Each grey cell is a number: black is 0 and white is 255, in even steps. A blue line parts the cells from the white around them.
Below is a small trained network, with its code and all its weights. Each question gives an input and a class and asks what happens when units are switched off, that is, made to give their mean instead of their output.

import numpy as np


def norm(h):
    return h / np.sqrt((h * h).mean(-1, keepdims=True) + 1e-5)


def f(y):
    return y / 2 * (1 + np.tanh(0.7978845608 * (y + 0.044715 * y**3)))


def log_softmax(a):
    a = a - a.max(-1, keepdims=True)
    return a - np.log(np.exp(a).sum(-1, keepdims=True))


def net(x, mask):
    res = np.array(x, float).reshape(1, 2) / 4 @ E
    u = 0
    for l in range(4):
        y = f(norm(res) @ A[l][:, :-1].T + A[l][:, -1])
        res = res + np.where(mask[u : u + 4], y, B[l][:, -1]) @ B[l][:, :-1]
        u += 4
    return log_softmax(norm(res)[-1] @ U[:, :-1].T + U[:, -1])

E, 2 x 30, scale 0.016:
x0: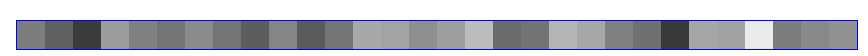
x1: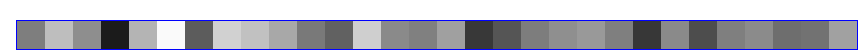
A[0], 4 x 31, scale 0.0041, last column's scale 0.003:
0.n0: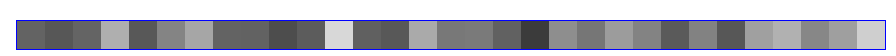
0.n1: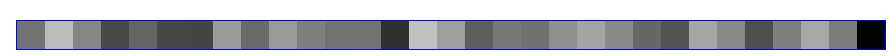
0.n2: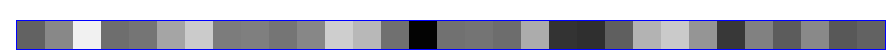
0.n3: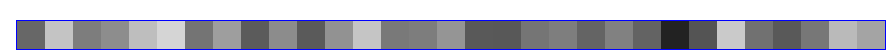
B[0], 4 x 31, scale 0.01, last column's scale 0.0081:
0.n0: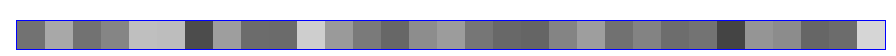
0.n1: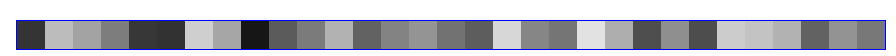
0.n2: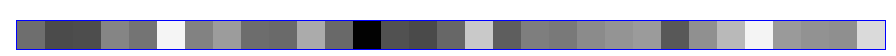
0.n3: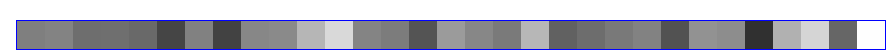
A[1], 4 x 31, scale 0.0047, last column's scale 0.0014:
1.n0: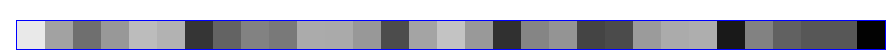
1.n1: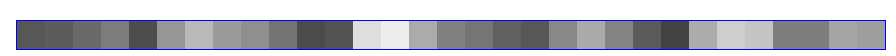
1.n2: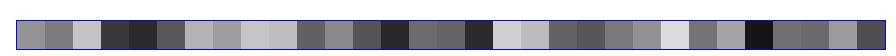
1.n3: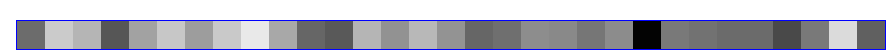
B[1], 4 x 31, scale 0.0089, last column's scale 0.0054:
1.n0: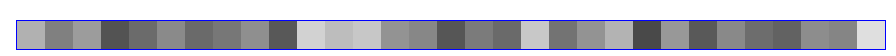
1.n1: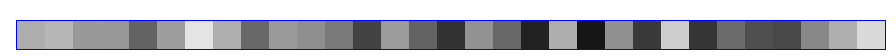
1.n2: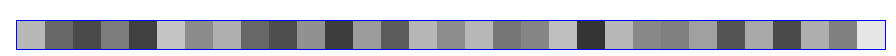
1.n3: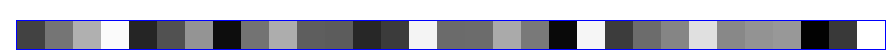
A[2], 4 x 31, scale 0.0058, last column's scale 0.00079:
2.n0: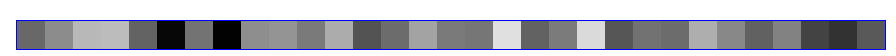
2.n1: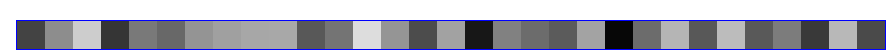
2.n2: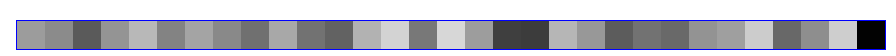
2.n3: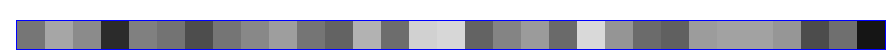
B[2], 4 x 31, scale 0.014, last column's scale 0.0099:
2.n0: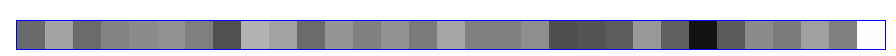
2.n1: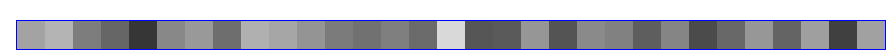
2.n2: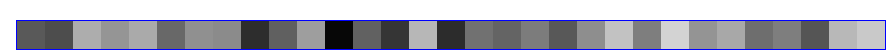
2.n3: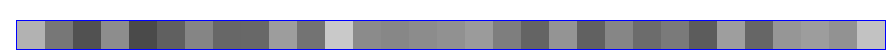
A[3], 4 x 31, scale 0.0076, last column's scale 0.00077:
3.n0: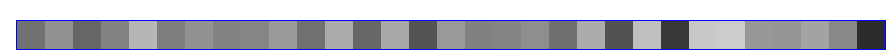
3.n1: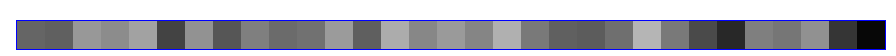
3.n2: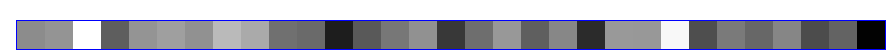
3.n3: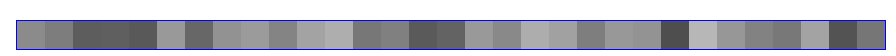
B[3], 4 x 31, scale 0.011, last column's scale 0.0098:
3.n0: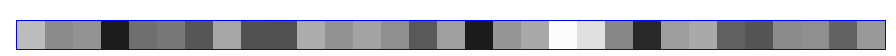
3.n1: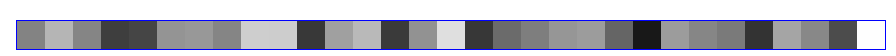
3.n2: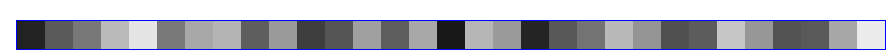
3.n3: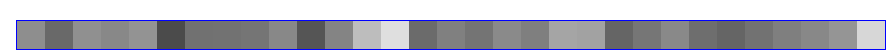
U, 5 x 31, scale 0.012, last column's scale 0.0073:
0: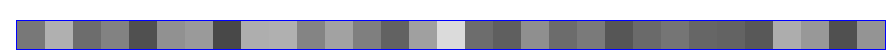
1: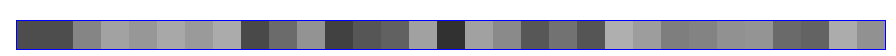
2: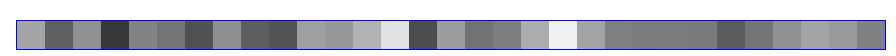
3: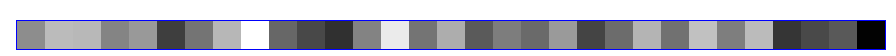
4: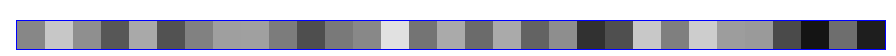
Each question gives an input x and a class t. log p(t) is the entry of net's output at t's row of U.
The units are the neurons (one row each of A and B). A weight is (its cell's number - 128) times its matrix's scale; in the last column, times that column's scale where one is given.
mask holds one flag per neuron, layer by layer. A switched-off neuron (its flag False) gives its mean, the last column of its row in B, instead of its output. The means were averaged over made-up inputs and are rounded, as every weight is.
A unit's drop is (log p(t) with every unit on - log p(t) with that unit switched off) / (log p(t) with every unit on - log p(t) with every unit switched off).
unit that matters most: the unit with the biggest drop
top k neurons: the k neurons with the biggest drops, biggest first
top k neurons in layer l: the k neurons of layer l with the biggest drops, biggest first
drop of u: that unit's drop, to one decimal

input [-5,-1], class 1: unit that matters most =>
0.n3
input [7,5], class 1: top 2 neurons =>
[2.n2 1.n1]
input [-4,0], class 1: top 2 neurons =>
[0.n3 2.n3]
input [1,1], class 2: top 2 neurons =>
[0.n3 1.n3]
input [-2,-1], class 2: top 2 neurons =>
[2.n2 0.n2]
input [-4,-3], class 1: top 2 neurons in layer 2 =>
[2.n0 2.n3]
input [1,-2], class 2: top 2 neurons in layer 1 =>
[1.n0 1.n3]
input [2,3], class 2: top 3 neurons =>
[0.n3 1.n3 2.n0]
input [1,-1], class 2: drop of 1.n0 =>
0.3
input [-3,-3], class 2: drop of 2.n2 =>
1.3
